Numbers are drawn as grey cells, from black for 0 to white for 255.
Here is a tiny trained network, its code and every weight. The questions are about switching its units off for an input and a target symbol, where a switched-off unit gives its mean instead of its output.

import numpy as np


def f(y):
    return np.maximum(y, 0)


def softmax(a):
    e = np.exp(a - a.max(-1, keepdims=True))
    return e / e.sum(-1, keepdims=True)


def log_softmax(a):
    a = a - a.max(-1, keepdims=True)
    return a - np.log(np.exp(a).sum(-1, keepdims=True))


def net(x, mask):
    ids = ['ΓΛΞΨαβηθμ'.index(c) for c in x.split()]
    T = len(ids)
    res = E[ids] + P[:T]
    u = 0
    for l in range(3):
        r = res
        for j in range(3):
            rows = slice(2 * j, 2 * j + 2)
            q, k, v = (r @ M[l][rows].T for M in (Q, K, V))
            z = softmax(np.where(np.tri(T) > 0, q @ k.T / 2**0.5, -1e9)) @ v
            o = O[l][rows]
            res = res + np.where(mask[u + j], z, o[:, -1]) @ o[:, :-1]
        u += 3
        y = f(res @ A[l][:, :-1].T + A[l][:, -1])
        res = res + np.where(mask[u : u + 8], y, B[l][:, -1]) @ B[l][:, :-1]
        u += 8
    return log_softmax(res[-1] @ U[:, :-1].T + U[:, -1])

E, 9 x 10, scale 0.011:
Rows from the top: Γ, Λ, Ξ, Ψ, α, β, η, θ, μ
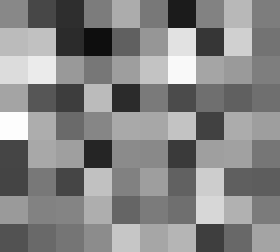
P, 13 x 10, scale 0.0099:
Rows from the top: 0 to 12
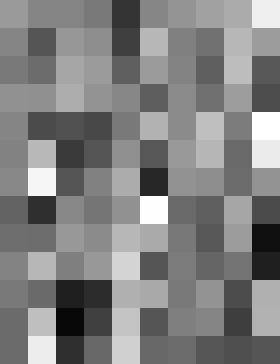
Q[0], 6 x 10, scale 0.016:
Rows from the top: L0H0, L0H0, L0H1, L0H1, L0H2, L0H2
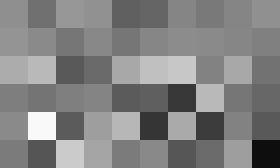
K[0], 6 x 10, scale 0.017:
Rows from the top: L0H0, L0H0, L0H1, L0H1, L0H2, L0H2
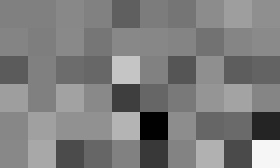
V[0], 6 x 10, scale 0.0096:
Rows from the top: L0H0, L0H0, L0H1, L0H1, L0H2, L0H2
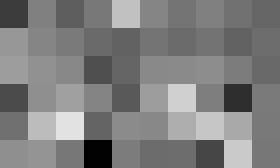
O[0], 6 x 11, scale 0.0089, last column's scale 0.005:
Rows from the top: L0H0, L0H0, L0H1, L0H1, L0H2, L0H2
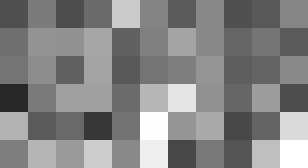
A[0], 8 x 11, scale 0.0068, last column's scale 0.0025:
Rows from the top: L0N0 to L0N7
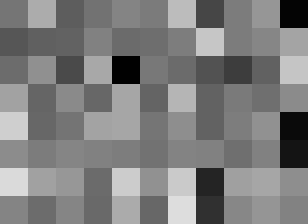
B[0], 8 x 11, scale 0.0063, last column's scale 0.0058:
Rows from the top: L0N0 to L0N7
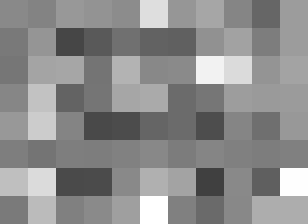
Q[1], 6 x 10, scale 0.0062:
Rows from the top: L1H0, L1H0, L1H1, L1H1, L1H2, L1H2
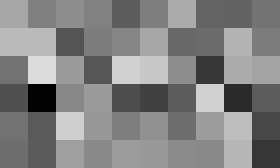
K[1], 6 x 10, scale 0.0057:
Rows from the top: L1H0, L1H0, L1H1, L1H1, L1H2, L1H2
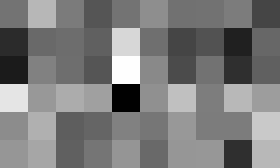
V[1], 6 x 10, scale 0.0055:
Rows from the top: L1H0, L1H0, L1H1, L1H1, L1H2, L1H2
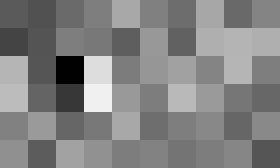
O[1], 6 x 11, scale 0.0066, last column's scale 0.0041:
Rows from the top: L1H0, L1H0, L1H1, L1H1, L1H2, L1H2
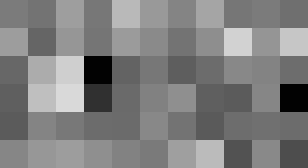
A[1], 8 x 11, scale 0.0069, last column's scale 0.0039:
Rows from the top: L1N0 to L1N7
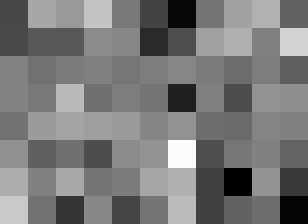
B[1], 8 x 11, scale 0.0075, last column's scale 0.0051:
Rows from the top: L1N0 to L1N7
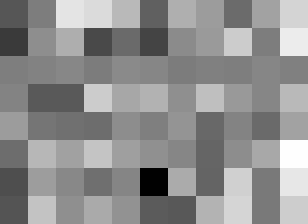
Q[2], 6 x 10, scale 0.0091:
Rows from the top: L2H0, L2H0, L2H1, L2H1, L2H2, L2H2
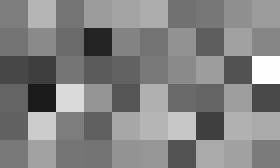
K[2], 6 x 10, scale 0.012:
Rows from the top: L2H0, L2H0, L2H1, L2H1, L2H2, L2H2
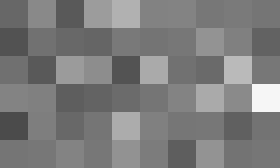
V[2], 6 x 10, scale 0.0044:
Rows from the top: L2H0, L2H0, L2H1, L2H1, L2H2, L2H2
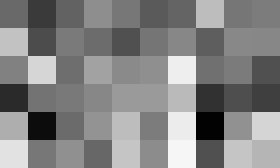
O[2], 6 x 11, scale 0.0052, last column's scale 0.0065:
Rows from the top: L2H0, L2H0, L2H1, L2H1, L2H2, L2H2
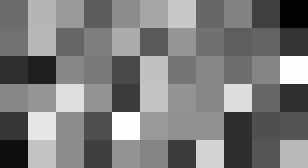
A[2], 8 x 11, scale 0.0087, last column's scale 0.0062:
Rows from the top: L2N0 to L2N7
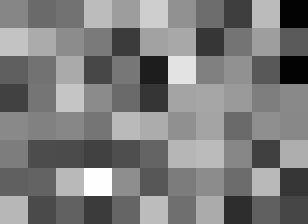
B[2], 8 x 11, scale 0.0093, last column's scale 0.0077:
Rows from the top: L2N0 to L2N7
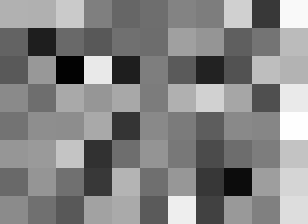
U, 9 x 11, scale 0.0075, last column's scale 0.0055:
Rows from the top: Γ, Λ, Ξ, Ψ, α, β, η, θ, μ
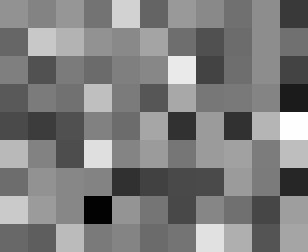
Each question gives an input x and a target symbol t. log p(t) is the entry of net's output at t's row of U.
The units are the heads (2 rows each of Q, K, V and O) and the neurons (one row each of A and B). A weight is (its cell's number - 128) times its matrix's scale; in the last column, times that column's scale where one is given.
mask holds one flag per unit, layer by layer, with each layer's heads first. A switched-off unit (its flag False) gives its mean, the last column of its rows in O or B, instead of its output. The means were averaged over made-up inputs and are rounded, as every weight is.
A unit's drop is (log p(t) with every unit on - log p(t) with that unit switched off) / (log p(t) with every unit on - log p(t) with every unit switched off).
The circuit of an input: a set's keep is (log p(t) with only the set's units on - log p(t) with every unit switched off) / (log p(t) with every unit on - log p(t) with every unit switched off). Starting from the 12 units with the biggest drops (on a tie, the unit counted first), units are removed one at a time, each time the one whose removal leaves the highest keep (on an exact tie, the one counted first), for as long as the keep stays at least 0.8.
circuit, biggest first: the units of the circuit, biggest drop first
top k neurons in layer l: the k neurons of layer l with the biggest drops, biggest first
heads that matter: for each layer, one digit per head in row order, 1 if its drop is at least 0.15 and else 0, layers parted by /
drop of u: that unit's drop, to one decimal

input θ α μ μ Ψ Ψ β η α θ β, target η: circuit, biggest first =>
(L2N2, L0H2, L1N1)
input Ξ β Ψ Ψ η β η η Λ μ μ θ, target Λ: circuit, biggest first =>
(L0H2, L2N6, L1N0)
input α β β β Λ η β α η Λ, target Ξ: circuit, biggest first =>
(L2N1, L2H2, L0N6, L0H1)
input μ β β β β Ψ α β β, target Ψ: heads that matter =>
001 / 000 / 000
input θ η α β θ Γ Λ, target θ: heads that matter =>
010 / 000 / 000
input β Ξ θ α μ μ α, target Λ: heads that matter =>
010 / 000 / 001
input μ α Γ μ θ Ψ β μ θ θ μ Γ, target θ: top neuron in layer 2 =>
(L2N5)
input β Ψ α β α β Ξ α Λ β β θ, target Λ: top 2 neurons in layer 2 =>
(L2N6, L2N0)
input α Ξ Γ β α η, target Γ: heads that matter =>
001 / 000 / 000
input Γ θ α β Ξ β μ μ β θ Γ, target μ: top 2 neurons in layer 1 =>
(L1N1, L1N0)
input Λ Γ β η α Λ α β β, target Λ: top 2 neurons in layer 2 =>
(L2N0, L2N6)
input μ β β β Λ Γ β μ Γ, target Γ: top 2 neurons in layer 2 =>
(L2N6, L2N3)
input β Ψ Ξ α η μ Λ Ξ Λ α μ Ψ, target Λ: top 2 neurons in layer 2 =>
(L2N0, L2N6)
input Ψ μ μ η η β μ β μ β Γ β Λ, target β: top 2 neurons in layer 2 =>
(L2N6, L2N5)
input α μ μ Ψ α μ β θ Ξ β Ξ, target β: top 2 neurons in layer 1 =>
(L1N7, L1N5)
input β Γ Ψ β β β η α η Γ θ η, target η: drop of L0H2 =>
1.0
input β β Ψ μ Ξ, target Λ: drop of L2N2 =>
0.0
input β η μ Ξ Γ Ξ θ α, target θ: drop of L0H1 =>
0.4
